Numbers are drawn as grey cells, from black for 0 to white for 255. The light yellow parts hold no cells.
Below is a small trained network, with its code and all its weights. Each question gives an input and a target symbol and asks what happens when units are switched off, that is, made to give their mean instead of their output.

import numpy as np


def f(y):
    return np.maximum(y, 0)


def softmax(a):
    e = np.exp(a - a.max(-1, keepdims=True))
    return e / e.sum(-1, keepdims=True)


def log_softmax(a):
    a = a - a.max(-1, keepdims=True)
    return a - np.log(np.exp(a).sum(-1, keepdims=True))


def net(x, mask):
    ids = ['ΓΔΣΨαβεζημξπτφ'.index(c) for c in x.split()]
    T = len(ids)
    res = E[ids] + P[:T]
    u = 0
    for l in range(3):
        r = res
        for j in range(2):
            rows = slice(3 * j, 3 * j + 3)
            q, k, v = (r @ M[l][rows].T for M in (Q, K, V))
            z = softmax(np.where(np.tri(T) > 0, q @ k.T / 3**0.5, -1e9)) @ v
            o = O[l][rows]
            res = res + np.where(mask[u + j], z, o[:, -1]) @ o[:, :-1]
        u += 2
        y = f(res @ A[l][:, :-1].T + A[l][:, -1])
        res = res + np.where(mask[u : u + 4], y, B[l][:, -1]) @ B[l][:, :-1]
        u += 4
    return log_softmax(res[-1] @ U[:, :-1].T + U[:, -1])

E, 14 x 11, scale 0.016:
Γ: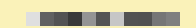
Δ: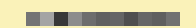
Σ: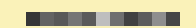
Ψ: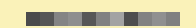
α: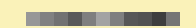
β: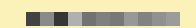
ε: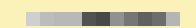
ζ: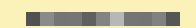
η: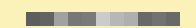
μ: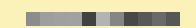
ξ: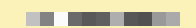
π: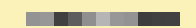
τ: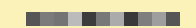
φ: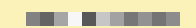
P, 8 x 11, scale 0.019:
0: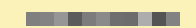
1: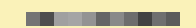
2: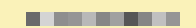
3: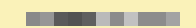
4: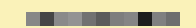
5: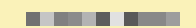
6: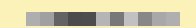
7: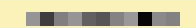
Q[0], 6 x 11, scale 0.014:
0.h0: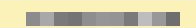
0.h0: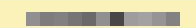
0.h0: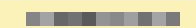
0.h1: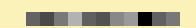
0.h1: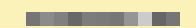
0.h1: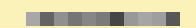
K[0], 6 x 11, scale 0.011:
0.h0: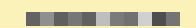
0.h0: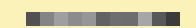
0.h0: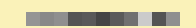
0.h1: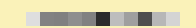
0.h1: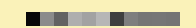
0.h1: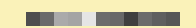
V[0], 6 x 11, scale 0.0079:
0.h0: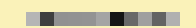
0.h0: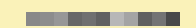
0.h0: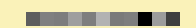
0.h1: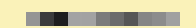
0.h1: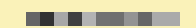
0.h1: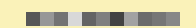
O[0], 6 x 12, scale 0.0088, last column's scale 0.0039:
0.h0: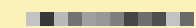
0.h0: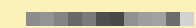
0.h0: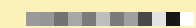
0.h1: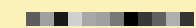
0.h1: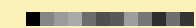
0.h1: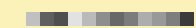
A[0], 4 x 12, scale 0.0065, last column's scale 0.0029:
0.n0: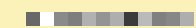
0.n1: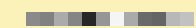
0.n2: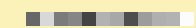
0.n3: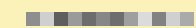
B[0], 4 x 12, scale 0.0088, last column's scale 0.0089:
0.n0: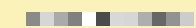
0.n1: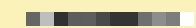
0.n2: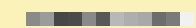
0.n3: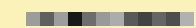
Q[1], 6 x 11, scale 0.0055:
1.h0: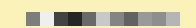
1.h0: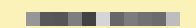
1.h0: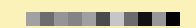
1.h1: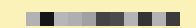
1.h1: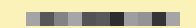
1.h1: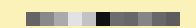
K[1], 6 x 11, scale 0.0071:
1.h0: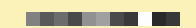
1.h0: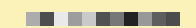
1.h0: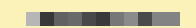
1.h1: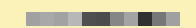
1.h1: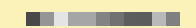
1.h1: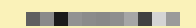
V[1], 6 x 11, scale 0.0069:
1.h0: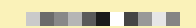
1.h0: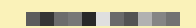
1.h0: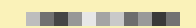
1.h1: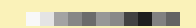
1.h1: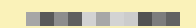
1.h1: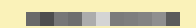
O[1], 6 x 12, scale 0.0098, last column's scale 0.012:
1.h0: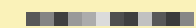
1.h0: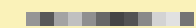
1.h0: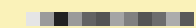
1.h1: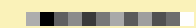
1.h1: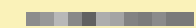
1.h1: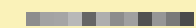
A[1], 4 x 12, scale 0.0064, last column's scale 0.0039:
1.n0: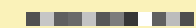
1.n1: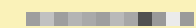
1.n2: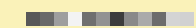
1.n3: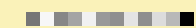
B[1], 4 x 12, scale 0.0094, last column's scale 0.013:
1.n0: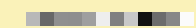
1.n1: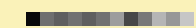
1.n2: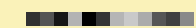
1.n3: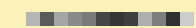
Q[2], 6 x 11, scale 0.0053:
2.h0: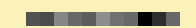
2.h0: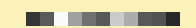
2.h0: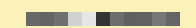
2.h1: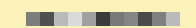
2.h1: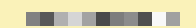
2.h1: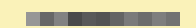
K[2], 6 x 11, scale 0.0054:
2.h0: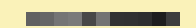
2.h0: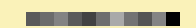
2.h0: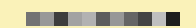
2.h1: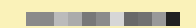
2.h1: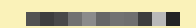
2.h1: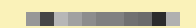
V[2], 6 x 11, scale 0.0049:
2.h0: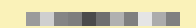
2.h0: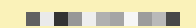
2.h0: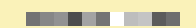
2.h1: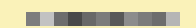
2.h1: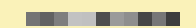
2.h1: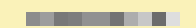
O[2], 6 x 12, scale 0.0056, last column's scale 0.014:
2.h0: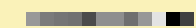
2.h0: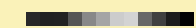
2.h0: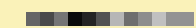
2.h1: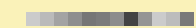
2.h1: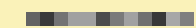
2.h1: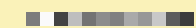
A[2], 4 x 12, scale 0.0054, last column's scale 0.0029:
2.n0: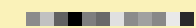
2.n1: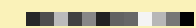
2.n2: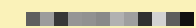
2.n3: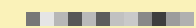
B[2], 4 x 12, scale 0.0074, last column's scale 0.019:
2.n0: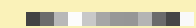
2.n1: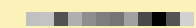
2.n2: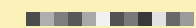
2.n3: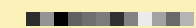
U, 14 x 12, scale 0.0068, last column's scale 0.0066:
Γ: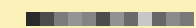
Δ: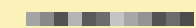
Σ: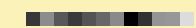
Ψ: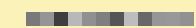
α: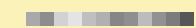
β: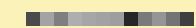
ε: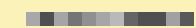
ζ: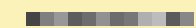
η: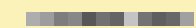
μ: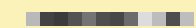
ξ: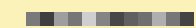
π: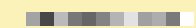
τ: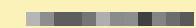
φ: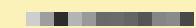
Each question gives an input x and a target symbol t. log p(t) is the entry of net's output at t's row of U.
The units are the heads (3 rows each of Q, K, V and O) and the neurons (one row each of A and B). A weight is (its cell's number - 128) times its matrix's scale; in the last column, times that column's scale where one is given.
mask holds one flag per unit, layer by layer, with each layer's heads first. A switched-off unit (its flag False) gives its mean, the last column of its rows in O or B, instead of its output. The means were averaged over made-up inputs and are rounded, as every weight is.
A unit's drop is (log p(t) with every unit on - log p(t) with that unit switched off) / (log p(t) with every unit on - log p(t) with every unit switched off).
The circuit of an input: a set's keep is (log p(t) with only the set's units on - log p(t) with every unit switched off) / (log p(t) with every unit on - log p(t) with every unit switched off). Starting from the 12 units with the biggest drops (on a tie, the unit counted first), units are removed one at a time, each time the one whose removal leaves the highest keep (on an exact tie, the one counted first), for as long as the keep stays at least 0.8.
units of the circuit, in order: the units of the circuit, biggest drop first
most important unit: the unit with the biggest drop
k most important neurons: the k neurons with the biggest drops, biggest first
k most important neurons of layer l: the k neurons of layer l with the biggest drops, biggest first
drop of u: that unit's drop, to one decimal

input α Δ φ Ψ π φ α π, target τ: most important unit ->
0.h0
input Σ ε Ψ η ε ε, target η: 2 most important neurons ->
[2.n1 1.n3]
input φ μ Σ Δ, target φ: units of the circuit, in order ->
[1.h0 0.h1]
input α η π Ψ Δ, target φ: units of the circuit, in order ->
[0.h1 2.h0]
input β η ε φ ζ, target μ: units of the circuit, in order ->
[0.h1 1.n0]
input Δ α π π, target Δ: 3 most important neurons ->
[2.n0 1.n0 0.n0]
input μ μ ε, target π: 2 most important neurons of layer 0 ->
[0.n0 0.n2]
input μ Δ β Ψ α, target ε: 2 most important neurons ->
[0.n2 0.n0]
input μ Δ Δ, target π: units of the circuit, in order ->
[0.h1 2.h0 0.n0 0.n1]
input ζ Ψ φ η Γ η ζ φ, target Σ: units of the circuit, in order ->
[0.h1 2.n0]
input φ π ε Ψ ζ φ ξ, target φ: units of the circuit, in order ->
[1.h0 0.h0 0.h1]
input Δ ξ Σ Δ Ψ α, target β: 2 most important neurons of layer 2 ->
[2.n0 2.n2]
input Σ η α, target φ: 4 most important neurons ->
[1.n3 2.n1 0.n0 1.n1]
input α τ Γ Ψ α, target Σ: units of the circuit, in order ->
[0.h1]
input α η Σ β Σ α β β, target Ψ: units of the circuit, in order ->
[0.h1 2.h0 1.h1]
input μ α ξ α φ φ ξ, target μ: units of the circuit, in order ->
[1.n0 2.h0]
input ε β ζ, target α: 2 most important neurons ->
[1.n0 2.n0]
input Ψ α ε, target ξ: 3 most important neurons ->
[1.n0 1.n3 0.n0]
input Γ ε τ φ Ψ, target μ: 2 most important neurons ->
[2.n0 1.n0]
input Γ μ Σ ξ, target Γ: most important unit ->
2.n0
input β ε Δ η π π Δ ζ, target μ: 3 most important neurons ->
[1.n0 2.n0 0.n0]
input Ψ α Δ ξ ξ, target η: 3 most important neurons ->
[2.n1 1.n0 2.n0]
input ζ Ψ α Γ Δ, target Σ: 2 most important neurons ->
[2.n0 1.n0]
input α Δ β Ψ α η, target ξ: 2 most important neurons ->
[1.n0 0.n0]
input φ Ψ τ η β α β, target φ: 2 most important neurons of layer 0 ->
[0.n1 0.n0]
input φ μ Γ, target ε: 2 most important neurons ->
[0.n0 1.n0]
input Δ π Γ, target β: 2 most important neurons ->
[2.n0 1.n1]
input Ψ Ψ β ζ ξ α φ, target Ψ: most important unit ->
1.h1
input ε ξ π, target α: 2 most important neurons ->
[2.n0 0.n0]
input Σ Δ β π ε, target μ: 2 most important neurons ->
[1.n0 2.n0]
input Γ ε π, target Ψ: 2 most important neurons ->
[1.n0 2.n3]
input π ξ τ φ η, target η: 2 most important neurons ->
[2.n1 1.n0]
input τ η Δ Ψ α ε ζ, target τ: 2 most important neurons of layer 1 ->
[1.n0 1.n1]
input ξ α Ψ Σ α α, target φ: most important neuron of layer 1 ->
[1.n3]
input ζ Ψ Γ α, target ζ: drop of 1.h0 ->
0.1
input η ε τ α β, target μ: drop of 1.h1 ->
0.2
